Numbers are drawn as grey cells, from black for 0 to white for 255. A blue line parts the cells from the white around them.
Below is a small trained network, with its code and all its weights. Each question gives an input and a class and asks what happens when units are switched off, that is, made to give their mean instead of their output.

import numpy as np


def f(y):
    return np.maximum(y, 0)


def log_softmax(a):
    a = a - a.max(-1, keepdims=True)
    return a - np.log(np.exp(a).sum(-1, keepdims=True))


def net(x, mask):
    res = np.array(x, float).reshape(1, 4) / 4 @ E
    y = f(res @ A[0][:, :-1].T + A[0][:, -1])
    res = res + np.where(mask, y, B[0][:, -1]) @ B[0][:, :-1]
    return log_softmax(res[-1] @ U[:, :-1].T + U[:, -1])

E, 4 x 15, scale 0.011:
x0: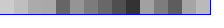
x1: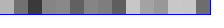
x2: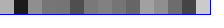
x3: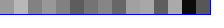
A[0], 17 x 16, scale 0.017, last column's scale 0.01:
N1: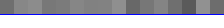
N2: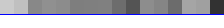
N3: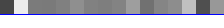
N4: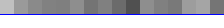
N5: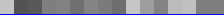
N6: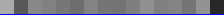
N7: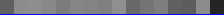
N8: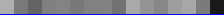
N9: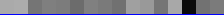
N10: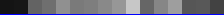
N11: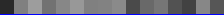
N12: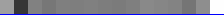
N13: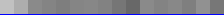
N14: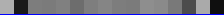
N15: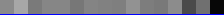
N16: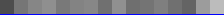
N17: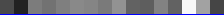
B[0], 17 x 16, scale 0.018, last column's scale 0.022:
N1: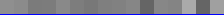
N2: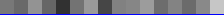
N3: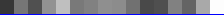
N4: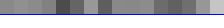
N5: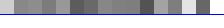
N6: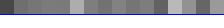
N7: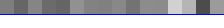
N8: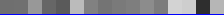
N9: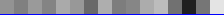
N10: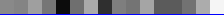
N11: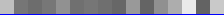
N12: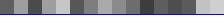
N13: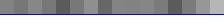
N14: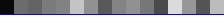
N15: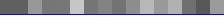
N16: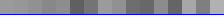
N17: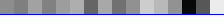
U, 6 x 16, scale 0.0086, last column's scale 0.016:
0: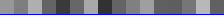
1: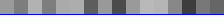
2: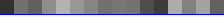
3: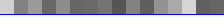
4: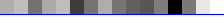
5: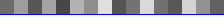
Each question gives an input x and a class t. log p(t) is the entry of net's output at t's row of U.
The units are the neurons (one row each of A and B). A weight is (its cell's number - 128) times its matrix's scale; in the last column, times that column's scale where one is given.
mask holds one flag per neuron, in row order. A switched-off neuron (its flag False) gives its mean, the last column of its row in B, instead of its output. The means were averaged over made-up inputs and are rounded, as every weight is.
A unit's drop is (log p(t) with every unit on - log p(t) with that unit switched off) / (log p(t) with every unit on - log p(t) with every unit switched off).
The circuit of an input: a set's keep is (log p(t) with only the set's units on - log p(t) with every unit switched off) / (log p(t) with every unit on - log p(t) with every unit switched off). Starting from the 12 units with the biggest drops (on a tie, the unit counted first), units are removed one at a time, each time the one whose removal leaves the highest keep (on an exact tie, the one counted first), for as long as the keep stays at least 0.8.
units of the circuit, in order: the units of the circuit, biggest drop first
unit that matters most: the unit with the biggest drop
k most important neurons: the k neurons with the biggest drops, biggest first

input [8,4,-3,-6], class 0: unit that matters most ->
N2
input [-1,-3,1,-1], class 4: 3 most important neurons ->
(N8; N5; N14)
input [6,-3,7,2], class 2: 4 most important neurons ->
(N14; N10; N12; N6)
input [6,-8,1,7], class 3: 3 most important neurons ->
(N11; N17; N10)
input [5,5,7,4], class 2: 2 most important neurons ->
(N14; N10)
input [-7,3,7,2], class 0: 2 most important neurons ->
(N10; N3)
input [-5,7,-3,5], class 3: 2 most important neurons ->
(N5; N17)
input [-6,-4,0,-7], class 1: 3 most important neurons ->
(N17; N2; N4)
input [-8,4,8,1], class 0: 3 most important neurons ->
(N10; N3; N5)
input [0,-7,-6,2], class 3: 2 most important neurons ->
(N11; N12)
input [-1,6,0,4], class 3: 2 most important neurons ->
(N5; N17)
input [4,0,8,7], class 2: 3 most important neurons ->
(N14; N17; N12)
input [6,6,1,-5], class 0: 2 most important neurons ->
(N2; N4)
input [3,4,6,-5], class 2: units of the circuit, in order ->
(N14)
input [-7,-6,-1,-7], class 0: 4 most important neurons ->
(N10; N9; N5; N15)
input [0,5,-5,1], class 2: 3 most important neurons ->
(N3; N11; N16)
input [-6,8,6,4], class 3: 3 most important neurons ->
(N5; N3; N8)
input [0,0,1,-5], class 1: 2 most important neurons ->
(N17; N3)
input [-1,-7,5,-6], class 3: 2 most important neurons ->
(N11; N9)
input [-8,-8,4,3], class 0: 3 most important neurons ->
(N10; N5; N8)
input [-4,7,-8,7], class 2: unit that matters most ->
N3
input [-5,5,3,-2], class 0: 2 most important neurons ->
(N10; N11)
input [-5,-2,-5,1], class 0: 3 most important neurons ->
(N10; N12; N14)
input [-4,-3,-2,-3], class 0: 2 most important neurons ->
(N10; N5)
